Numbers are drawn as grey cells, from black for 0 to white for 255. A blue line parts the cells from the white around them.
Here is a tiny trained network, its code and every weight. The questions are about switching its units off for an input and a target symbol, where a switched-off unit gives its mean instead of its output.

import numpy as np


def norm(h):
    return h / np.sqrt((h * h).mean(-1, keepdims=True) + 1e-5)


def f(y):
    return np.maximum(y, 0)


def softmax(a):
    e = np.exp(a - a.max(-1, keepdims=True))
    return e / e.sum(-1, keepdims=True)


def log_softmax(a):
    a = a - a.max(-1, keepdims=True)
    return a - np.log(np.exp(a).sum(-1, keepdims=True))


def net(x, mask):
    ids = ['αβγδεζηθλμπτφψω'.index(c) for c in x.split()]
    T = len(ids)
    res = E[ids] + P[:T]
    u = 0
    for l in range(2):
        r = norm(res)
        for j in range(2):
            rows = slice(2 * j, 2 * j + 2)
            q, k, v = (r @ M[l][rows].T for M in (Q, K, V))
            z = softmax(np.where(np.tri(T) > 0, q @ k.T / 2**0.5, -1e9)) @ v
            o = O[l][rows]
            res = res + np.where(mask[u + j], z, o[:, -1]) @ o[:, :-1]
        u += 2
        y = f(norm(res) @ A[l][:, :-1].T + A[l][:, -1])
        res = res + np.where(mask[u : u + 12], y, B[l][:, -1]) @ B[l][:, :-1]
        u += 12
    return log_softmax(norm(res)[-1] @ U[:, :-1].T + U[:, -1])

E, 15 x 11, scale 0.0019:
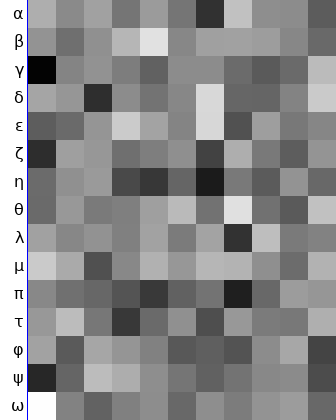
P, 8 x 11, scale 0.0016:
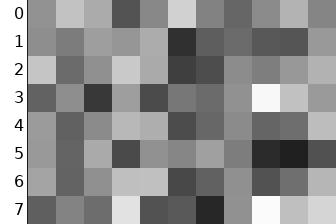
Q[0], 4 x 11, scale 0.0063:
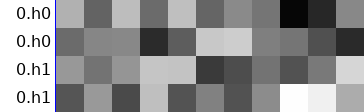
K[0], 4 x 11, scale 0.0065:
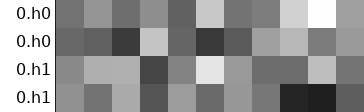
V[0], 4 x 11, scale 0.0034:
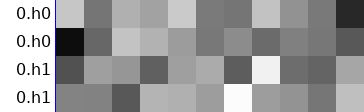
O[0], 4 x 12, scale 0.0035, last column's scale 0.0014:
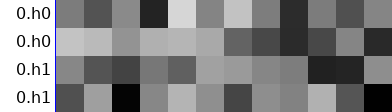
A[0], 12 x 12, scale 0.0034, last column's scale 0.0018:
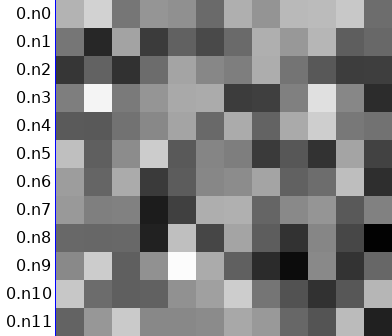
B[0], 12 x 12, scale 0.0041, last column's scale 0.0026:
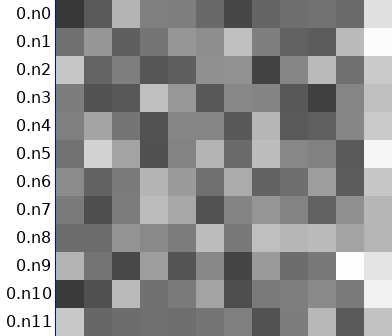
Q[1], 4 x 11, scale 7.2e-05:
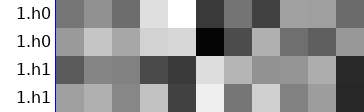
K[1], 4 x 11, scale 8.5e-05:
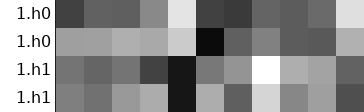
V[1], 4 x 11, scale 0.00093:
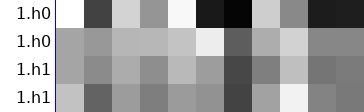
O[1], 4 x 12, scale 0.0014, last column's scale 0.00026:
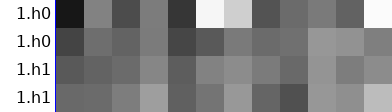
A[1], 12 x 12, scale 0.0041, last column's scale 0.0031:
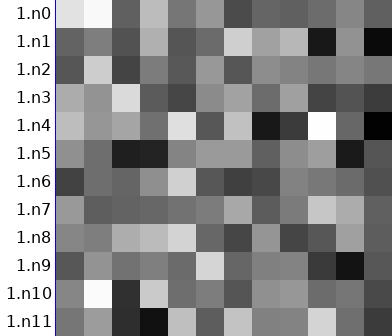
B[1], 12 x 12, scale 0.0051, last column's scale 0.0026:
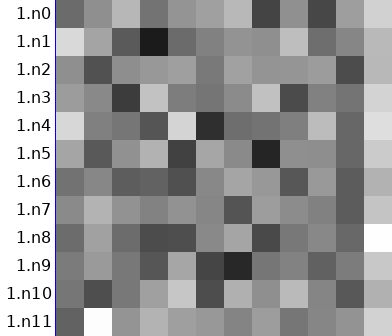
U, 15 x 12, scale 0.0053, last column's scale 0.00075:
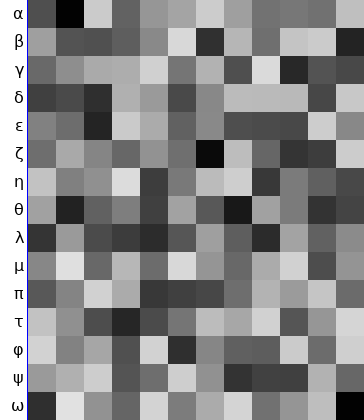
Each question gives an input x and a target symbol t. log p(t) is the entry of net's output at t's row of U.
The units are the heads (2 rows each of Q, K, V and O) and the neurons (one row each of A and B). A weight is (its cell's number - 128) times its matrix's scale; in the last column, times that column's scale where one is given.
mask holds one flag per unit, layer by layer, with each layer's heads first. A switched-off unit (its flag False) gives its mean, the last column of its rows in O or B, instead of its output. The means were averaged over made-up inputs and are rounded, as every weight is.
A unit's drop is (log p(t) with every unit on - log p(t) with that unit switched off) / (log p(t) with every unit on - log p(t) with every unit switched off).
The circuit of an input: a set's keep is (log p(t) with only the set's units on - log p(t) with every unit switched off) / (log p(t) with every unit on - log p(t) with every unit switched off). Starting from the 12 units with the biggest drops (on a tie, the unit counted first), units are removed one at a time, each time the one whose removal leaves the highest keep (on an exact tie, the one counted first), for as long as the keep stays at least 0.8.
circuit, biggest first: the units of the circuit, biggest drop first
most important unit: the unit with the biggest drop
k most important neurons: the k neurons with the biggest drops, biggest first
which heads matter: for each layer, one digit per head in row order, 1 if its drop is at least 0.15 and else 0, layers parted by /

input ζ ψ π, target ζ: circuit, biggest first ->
(0.h1, 1.n9, 0.n5)
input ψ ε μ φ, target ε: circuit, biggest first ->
(0.h0, 0.h1, 0.n3)
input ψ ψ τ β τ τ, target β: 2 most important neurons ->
(0.n9, 0.n8)
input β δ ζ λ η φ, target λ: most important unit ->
0.h1
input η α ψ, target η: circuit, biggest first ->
(0.h1, 1.n3)
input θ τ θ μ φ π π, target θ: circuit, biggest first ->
(0.h1, 1.n5)
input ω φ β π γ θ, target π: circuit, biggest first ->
(0.h0, 0.h1)
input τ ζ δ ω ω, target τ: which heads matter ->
10 / 00
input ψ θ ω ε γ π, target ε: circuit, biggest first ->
(0.h1, 0.h0, 0.n3)
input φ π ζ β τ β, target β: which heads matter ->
01 / 00
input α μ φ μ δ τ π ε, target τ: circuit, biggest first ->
(1.n1, 0.h1)
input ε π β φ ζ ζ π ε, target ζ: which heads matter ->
01 / 00
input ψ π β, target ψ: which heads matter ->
10 / 00
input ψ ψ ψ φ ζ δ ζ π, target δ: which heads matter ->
01 / 00
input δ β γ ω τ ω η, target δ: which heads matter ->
11 / 00
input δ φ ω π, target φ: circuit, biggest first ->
(0.h0, 1.n4)
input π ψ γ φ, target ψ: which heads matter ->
10 / 00
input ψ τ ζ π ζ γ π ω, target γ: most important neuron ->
(1.n0)
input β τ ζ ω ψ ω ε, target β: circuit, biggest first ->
(0.h0, 0.n9, 0.h1, 0.n8)
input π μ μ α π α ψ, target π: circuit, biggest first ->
(0.h0)
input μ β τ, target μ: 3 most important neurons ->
(1.n11, 1.n5, 0.n2)
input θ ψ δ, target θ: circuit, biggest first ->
(0.h1, 1.n5)
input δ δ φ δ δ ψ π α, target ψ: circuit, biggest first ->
(0.h0, 1.n0)
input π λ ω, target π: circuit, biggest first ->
(0.h0, 0.n0)
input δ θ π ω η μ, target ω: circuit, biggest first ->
(0.h0, 0.h1, 1.n11)
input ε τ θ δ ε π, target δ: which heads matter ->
11 / 00
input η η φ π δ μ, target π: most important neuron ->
(0.n0)
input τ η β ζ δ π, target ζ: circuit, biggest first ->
(0.h0, 1.n9, 0.h1, 0.n5)
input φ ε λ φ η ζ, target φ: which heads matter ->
01 / 00
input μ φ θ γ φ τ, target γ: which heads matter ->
10 / 00
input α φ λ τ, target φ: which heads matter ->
11 / 00
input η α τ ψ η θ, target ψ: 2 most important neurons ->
(1.n0, 0.n9)
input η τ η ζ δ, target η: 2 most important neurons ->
(1.n3, 0.n5)
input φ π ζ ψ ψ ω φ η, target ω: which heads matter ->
10 / 00
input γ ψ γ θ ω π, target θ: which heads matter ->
01 / 00
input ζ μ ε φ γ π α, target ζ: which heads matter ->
01 / 00
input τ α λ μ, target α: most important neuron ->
(0.n10)
